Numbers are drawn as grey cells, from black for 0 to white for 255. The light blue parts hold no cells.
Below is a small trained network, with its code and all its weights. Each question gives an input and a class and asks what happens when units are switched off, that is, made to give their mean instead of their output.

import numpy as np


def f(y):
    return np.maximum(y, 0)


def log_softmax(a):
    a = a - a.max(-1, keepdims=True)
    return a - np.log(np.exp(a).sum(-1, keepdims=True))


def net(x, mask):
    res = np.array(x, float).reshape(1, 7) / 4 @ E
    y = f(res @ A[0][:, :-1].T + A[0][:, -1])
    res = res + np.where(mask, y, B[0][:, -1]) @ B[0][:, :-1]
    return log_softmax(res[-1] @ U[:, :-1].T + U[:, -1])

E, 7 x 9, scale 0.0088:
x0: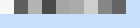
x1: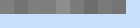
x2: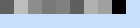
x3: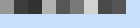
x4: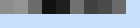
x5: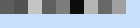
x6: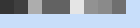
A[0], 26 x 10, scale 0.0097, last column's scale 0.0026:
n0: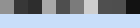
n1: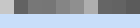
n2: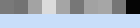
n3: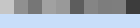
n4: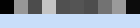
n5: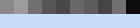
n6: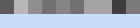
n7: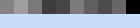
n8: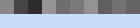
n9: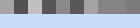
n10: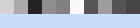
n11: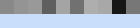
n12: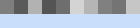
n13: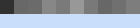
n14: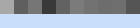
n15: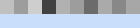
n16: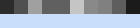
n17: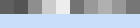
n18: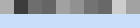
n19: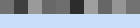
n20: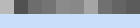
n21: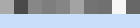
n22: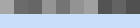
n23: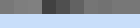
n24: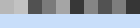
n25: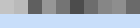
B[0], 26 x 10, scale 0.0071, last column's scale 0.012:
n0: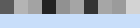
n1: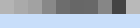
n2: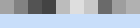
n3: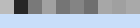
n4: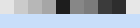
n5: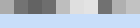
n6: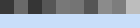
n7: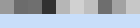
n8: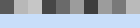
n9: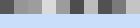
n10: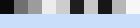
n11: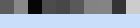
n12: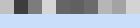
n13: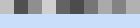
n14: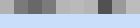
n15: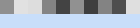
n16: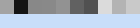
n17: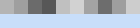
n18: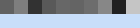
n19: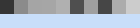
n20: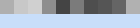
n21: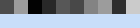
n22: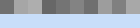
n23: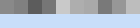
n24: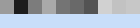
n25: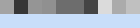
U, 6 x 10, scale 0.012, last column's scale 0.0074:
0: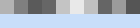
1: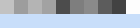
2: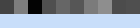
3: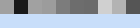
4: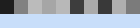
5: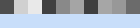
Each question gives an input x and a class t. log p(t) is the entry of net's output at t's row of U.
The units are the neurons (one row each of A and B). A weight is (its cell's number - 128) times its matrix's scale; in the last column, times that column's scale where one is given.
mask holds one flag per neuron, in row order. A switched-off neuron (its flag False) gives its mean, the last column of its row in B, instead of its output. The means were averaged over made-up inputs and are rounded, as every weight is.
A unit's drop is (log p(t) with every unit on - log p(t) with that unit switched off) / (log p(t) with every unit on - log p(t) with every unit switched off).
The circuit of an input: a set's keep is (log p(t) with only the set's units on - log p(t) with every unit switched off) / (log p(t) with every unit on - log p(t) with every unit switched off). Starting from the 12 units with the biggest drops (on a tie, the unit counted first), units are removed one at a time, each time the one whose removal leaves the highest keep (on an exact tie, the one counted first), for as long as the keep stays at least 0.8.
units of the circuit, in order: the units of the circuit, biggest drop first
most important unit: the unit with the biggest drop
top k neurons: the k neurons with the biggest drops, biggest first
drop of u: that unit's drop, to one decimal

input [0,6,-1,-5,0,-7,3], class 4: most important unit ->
n10
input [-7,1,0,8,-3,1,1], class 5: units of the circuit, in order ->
(n0 n8)
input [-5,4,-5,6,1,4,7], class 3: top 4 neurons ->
(n16 n13 n15 n11)
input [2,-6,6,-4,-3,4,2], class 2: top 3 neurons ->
(n11 n10 n6)
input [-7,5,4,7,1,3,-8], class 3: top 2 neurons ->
(n24 n25)
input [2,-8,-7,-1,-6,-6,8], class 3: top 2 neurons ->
(n12 n16)
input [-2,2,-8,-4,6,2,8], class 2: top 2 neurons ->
(n21 n18)
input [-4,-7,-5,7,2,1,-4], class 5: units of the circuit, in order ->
(n0 n8)
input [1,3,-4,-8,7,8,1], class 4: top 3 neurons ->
(n19 n9 n17)
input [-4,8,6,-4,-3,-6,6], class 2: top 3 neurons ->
(n6 n11 n24)
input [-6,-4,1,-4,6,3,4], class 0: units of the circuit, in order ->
(n7 n5 n23)
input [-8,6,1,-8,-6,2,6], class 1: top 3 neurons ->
(n4 n0 n13)
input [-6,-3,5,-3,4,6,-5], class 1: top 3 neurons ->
(n4 n10 n21)
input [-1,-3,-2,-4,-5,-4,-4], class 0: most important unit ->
n17
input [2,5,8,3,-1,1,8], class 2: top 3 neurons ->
(n11 n6 n24)
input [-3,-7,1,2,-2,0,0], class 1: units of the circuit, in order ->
(n10 n4)
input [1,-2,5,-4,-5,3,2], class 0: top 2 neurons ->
(n17 n2)
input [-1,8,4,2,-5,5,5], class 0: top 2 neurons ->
(n10 n17)
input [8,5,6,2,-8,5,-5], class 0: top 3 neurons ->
(n2 n17 n4)
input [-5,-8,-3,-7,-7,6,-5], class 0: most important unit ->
n17
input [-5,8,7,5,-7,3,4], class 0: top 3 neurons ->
(n17 n2 n21)
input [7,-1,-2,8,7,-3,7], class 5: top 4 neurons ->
(n0 n8 n20 n22)
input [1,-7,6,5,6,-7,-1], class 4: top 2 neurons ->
(n10 n21)
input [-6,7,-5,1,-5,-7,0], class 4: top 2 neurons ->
(n10 n15)
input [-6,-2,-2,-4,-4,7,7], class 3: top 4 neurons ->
(n10 n16 n13 n15)
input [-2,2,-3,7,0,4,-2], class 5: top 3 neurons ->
(n0 n10 n8)
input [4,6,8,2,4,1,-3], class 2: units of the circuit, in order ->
(n11)
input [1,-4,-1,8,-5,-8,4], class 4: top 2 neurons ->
(n10 n15)
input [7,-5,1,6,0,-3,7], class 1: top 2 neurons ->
(n20 n1)
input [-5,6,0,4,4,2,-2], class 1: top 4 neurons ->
(n4 n10 n17 n2)
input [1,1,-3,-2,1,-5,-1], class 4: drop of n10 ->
0.7
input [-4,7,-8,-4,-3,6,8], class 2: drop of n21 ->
1.1
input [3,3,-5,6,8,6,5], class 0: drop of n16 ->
0.0
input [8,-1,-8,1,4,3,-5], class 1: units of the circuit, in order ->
(n20)
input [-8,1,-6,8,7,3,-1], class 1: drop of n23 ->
-0.1
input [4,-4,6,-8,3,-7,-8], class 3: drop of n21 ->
0.1
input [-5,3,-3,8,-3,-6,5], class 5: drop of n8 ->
0.4
